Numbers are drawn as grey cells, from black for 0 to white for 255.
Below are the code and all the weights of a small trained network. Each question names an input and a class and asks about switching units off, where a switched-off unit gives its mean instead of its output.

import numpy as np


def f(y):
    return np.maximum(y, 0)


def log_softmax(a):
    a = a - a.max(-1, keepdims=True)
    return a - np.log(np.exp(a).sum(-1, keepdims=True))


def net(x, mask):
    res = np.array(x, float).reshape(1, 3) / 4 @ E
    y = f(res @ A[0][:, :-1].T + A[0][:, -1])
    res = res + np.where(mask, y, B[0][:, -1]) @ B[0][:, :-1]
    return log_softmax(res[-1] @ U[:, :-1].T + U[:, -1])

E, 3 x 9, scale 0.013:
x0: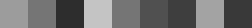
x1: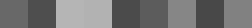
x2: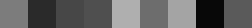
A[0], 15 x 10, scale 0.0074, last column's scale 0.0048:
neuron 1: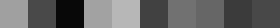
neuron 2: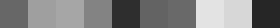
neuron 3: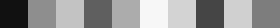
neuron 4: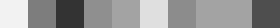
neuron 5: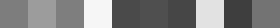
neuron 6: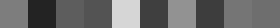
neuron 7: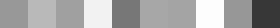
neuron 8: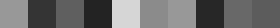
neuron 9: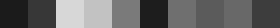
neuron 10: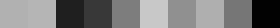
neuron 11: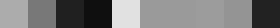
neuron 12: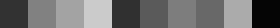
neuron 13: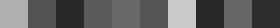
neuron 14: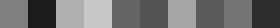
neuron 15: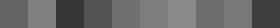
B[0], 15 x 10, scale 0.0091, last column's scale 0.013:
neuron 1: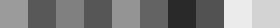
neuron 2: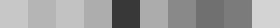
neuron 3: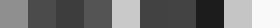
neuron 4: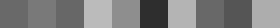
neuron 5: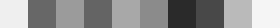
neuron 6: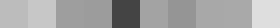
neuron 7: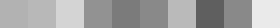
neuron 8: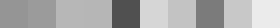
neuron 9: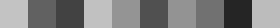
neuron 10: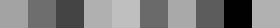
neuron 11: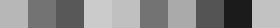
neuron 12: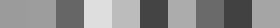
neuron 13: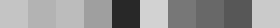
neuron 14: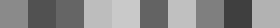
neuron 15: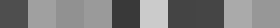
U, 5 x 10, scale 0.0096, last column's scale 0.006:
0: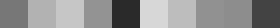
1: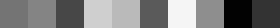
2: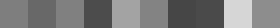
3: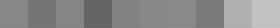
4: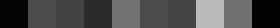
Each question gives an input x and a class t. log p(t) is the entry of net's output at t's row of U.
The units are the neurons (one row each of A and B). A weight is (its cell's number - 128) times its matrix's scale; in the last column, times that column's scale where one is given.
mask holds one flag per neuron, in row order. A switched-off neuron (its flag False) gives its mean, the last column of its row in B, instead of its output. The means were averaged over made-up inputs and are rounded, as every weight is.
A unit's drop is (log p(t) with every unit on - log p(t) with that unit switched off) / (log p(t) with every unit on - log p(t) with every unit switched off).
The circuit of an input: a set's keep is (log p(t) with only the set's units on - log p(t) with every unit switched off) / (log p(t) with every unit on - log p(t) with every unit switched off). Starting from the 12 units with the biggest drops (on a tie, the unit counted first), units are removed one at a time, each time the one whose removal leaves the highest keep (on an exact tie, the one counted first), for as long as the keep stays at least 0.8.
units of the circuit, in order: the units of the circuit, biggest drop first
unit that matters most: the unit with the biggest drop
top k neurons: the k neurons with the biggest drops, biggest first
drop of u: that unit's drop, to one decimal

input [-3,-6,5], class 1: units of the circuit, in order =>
neuron 11
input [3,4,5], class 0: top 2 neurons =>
neuron 3; neuron 13
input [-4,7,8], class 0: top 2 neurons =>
neuron 8; neuron 6
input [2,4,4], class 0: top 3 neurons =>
neuron 3; neuron 13; neuron 6
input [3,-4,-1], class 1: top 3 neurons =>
neuron 3; neuron 10; neuron 4
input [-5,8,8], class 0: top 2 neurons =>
neuron 8; neuron 6
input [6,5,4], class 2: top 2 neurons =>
neuron 1; neuron 11
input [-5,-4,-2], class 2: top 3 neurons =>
neuron 3; neuron 9; neuron 14
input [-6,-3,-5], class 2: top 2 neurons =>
neuron 3; neuron 8
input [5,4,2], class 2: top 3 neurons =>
neuron 1; neuron 11; neuron 10
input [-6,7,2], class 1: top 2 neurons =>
neuron 9; neuron 14
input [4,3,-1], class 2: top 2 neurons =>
neuron 5; neuron 11
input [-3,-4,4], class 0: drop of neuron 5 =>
0.3
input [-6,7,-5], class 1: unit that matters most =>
neuron 12
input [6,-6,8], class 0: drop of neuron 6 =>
0.2
